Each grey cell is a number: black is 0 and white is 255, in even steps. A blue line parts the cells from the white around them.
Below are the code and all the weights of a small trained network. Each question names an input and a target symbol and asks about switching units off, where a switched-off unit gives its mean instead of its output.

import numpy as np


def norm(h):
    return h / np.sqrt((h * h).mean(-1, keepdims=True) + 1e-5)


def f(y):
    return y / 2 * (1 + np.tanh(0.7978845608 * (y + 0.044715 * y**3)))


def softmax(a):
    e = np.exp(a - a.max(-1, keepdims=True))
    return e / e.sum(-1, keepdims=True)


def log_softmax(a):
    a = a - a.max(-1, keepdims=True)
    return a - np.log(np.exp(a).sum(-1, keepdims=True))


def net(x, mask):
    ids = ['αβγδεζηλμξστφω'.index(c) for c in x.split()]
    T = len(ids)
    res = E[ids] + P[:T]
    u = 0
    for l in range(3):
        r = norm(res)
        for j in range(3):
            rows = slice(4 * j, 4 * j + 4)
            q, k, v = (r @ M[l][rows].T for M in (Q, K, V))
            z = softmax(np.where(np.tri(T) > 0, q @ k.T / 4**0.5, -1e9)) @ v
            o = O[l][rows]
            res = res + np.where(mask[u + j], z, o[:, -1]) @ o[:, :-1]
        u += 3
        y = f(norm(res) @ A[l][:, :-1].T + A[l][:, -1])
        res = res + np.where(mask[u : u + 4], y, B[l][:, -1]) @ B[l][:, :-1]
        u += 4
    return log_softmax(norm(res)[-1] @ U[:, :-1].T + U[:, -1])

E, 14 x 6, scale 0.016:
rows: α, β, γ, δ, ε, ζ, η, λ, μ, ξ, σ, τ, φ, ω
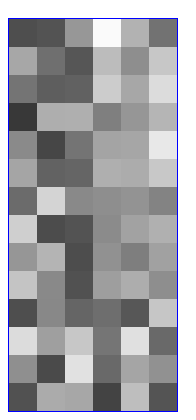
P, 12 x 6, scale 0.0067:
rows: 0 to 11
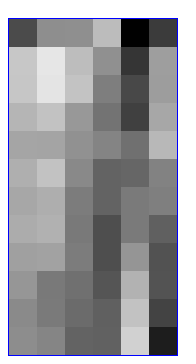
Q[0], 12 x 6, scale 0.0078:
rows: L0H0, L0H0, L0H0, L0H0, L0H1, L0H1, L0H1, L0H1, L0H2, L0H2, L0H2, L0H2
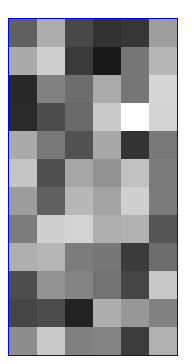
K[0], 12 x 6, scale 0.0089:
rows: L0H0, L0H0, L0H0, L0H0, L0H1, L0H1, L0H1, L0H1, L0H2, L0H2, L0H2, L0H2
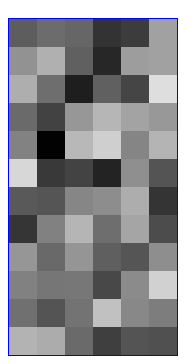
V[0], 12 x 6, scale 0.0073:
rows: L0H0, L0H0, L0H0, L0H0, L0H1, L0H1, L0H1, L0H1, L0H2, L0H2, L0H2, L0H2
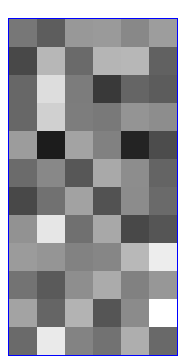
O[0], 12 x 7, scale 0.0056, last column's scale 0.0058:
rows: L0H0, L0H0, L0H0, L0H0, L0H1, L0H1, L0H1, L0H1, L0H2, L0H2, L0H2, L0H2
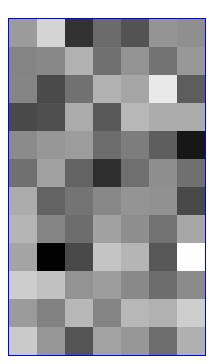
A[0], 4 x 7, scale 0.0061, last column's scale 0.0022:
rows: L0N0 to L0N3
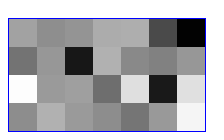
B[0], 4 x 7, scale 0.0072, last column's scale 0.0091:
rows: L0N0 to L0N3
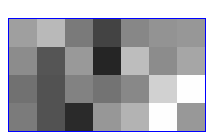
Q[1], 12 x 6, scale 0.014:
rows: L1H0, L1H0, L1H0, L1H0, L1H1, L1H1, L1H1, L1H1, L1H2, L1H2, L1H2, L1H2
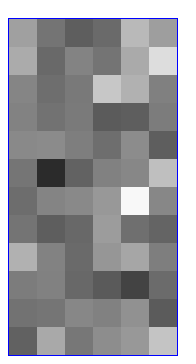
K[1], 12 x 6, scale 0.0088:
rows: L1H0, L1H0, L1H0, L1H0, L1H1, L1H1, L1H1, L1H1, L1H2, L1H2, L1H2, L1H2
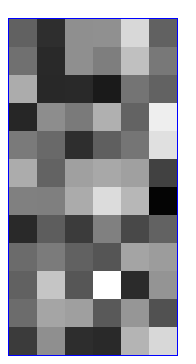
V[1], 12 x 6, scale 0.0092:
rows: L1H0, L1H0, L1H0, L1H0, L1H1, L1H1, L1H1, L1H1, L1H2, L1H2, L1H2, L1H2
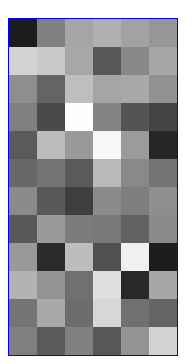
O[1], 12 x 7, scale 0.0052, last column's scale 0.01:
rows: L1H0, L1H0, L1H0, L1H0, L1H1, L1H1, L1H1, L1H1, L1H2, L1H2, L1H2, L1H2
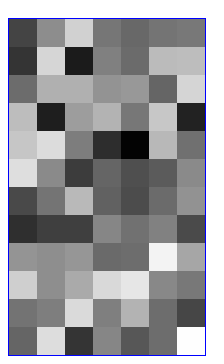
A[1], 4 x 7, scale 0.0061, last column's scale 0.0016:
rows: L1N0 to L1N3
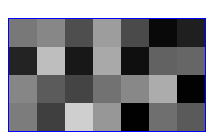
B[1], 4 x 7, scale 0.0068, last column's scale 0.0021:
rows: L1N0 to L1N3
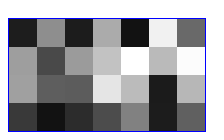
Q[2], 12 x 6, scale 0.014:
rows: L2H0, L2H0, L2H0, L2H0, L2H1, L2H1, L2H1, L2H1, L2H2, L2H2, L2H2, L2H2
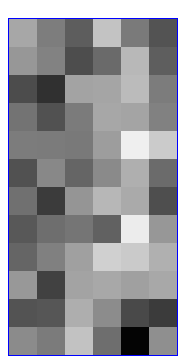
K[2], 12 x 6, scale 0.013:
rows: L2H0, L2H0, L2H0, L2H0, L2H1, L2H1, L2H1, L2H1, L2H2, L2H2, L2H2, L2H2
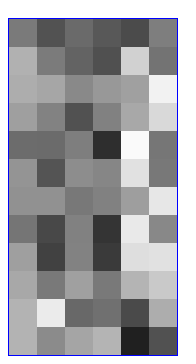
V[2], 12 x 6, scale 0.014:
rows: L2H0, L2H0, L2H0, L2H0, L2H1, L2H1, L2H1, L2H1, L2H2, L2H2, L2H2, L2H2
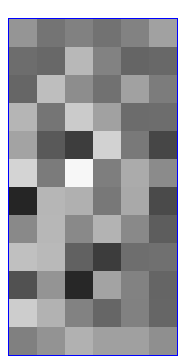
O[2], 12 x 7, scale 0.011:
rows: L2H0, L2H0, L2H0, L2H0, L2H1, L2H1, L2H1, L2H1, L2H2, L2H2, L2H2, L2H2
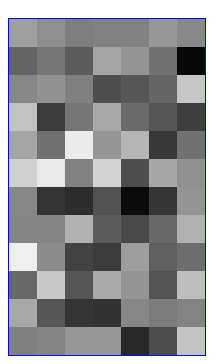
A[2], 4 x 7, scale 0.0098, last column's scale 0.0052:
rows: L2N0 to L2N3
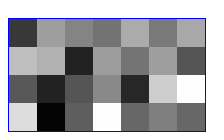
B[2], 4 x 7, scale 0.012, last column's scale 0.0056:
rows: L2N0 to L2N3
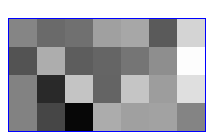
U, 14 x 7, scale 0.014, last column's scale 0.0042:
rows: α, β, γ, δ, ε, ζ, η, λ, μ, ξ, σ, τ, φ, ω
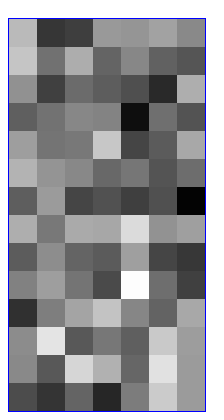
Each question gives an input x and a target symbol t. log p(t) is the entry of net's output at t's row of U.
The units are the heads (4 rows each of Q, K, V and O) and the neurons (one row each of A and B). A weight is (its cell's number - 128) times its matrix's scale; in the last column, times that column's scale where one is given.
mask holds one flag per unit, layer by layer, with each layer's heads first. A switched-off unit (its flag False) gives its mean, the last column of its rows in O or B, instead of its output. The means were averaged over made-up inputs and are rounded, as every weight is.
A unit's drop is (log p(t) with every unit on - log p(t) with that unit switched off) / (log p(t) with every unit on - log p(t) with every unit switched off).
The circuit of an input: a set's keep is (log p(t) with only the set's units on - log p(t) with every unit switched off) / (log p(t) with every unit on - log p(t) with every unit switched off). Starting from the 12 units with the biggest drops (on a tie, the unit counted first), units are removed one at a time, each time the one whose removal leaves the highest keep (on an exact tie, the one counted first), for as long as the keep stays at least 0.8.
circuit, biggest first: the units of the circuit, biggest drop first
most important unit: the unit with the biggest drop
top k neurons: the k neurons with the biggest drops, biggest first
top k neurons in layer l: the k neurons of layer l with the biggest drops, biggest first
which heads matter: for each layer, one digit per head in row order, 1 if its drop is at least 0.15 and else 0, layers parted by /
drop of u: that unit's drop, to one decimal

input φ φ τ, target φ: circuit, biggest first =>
L2H2
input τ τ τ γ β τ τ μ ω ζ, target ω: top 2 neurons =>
L2N2; L0N2
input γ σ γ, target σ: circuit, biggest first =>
L1H2; L2H2
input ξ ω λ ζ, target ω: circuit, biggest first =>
L2H1; L2N2
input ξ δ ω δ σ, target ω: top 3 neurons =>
L1N0; L2N2; L0N3
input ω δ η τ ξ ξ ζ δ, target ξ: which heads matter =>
001 / 110 / 010
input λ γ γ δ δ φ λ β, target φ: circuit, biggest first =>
L2H2; L1H1
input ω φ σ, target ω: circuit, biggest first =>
L2H1; L2N2
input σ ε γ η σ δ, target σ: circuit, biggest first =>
L2H2; L1H1
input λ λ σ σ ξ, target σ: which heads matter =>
100 / 000 / 001
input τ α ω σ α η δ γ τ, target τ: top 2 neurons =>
L1N1; L2N2
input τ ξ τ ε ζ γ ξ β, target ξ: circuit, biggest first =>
L0N1; L2H1; L1H0
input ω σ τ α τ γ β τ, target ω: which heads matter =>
001 / 101 / 010
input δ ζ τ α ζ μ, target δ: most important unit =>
L1H1
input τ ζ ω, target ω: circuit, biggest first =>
L2H1; L2N2; L1H2
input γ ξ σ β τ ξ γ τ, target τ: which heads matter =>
000 / 000 / 010
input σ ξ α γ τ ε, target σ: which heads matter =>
000 / 010 / 001
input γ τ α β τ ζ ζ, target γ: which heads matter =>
110 / 111 / 010
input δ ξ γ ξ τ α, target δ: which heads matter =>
100 / 111 / 011
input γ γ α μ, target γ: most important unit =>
L1H2
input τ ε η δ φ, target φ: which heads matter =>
000 / 000 / 001
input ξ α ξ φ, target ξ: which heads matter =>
111 / 110 / 011
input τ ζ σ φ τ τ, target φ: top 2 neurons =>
L0N2; L0N0
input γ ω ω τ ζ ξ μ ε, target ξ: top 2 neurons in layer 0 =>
L0N1; L0N2
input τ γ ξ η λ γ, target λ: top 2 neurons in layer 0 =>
L0N2; L0N0
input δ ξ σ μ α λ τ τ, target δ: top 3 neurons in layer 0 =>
L0N2; L0N0; L0N1
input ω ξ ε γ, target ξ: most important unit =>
L0H2
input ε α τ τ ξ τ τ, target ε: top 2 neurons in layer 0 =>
L0N2; L0N3
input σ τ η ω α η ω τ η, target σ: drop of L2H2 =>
1.1
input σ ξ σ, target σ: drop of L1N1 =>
0.2
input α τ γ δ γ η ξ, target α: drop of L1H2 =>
0.6
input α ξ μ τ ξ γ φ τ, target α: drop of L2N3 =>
0.1
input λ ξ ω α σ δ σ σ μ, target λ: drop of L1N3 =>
0.0
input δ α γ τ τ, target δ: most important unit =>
L1H2
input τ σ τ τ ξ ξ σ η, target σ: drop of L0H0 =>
0.3
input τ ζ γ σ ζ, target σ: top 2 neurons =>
L1N1; L0N2
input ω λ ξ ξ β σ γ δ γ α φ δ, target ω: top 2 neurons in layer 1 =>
L1N3; L1N0
